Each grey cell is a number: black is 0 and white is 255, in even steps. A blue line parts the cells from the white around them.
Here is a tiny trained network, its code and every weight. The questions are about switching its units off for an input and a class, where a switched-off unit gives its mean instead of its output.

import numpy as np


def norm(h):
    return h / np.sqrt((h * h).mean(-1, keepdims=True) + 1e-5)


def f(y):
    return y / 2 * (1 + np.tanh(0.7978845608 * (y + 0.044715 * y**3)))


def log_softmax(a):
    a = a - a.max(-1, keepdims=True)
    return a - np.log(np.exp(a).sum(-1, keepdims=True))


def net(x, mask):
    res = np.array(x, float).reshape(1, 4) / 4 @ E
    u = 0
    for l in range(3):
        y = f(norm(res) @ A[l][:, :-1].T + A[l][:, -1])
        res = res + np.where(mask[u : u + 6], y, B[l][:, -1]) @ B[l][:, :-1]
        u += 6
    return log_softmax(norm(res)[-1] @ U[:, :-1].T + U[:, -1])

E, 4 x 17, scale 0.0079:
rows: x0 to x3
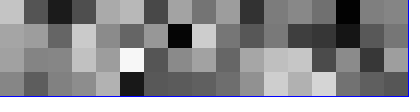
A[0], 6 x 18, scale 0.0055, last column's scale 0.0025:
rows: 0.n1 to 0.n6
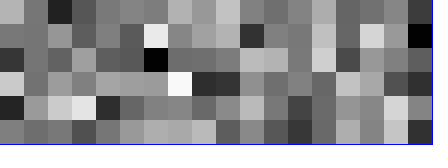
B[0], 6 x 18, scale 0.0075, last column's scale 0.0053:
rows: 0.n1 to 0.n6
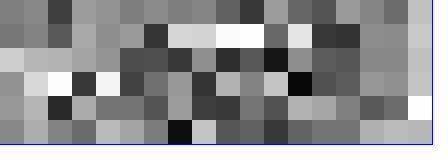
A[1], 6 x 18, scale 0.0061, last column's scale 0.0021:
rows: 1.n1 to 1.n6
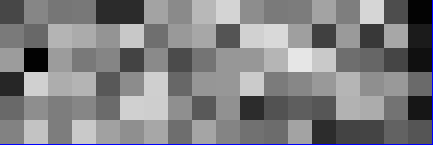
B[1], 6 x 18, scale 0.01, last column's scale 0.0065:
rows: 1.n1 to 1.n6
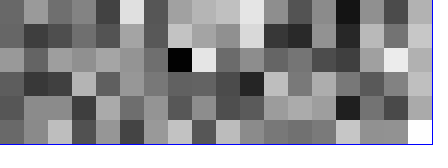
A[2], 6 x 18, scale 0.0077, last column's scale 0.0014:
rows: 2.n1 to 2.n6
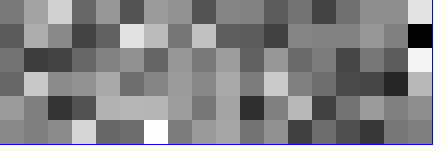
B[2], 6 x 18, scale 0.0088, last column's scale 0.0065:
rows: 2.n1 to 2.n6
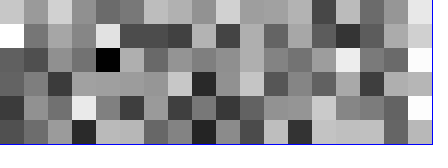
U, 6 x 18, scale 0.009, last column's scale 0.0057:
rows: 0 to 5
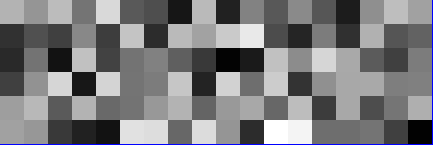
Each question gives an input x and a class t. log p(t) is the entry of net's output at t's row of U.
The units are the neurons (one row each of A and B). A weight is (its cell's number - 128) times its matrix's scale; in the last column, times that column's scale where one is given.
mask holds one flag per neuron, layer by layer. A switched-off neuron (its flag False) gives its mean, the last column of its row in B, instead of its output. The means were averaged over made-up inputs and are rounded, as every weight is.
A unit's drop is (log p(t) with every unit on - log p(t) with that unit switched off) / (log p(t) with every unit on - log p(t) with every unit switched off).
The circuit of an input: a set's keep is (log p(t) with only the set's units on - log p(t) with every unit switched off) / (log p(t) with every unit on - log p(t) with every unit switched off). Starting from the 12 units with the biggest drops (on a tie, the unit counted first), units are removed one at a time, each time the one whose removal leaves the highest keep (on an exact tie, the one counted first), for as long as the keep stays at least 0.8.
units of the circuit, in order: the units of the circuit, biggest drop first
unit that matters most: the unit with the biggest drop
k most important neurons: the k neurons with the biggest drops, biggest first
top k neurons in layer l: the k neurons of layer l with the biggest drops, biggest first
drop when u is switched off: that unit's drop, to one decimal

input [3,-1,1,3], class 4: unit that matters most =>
0.n3
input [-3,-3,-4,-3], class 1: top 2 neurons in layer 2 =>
2.n5; 2.n1
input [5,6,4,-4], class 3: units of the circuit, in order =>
1.n6; 2.n6
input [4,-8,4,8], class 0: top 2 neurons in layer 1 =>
1.n3; 1.n6
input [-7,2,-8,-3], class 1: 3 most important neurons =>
1.n1; 0.n2; 2.n5
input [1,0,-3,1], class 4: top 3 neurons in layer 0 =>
0.n2; 0.n3; 0.n1
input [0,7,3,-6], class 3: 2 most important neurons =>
1.n6; 2.n6
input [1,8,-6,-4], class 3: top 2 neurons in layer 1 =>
1.n6; 1.n2
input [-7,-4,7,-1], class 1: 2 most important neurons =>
1.n2; 2.n5
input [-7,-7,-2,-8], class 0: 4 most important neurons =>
0.n6; 2.n2; 1.n6; 1.n5
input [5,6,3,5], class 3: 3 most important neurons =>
1.n6; 2.n6; 0.n5
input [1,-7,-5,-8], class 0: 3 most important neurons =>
0.n6; 2.n2; 1.n6
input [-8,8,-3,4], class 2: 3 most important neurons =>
1.n4; 0.n4; 0.n5
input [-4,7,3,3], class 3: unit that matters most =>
2.n6
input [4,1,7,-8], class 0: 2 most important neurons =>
2.n2; 0.n2
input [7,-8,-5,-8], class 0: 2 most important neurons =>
0.n6; 2.n2
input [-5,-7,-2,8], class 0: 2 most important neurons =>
1.n3; 1.n6
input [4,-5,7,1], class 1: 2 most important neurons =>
1.n2; 1.n6
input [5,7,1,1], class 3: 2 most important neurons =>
1.n6; 2.n6
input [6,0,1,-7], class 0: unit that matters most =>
2.n2
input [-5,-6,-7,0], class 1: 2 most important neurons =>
1.n1; 0.n2
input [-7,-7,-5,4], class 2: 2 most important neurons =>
1.n4; 1.n6
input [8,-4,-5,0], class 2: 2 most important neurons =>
2.n5; 0.n1
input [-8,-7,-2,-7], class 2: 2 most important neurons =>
1.n4; 0.n5
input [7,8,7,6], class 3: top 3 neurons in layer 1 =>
1.n6; 1.n1; 1.n4
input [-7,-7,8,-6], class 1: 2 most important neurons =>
1.n2; 2.n5
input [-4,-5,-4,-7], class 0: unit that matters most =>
0.n6
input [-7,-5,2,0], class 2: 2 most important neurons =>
1.n4; 1.n6
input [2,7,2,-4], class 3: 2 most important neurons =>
2.n6; 1.n6
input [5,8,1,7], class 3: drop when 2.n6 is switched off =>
0.5
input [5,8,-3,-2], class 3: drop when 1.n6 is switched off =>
0.2
